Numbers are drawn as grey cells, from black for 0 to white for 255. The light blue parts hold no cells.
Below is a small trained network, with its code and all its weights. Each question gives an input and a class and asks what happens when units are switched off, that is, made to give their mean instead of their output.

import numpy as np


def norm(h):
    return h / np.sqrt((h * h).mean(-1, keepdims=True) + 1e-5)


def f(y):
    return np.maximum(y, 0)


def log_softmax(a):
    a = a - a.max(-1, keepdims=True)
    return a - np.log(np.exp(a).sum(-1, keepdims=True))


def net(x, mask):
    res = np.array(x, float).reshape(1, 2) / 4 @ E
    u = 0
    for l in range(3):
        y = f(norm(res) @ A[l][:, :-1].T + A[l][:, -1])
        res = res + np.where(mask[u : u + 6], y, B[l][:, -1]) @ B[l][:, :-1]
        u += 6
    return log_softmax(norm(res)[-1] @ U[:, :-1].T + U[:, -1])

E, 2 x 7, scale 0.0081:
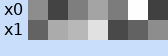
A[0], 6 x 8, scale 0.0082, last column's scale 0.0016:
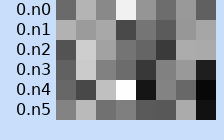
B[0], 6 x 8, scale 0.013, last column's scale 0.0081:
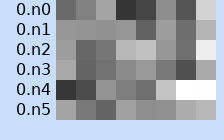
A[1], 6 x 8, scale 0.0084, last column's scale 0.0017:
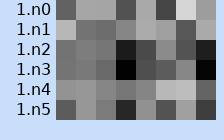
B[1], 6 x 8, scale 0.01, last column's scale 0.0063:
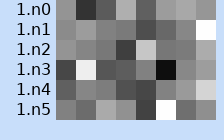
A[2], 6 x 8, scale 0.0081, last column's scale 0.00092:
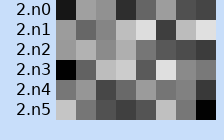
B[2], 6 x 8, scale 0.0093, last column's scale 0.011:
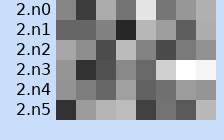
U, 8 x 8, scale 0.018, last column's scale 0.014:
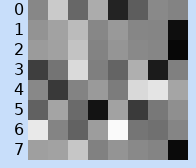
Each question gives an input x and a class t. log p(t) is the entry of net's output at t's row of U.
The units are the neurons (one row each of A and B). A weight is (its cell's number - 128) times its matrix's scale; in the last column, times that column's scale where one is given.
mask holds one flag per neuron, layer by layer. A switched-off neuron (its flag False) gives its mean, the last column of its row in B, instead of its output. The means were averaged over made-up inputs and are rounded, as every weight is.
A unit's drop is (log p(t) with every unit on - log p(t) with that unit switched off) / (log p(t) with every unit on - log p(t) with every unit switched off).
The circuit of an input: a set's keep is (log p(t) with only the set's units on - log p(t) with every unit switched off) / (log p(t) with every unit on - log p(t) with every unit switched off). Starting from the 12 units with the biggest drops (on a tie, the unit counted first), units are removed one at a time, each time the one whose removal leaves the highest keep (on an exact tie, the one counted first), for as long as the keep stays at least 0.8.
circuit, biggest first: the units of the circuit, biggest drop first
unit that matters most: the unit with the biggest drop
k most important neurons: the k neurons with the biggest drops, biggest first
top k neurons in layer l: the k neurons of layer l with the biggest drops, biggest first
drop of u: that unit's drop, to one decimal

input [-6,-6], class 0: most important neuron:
[0.n4]
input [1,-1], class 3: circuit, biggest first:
[0.n4; 2.n3]
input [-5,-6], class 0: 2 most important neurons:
[0.n4; 0.n0]
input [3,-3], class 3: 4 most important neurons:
[0.n4; 0.n0; 2.n3; 2.n5]
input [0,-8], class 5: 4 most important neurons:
[0.n2; 0.n4; 1.n3; 2.n3]
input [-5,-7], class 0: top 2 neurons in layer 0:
[0.n0; 0.n4]
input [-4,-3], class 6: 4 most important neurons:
[0.n4; 0.n0; 0.n2; 2.n3]
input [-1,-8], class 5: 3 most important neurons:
[0.n4; 0.n2; 1.n3]
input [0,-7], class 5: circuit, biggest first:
[0.n2; 0.n4; 1.n3]
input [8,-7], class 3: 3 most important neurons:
[0.n4; 2.n3; 2.n5]
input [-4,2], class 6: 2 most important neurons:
[0.n4; 0.n2]
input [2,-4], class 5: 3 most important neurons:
[0.n4; 0.n2; 0.n5]
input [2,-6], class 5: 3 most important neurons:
[0.n2; 0.n4; 2.n3]
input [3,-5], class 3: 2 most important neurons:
[0.n4; 2.n3]
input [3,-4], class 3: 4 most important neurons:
[0.n4; 0.n0; 2.n3; 2.n5]
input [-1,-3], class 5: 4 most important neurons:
[0.n4; 0.n2; 0.n5; 1.n3]
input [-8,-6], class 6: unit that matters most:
0.n0
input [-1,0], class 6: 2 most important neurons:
[0.n4; 0.n2]
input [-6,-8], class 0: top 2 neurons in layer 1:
[1.n5; 1.n0]
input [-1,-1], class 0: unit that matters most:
0.n4
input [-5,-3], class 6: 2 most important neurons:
[0.n4; 0.n0]
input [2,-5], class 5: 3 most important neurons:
[0.n2; 0.n4; 0.n5]
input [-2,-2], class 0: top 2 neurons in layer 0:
[0.n4; 0.n1]
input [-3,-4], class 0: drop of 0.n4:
0.8
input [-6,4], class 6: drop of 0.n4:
0.7
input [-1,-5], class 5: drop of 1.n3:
0.6
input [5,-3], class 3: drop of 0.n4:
1.1
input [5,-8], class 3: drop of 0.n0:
0.4
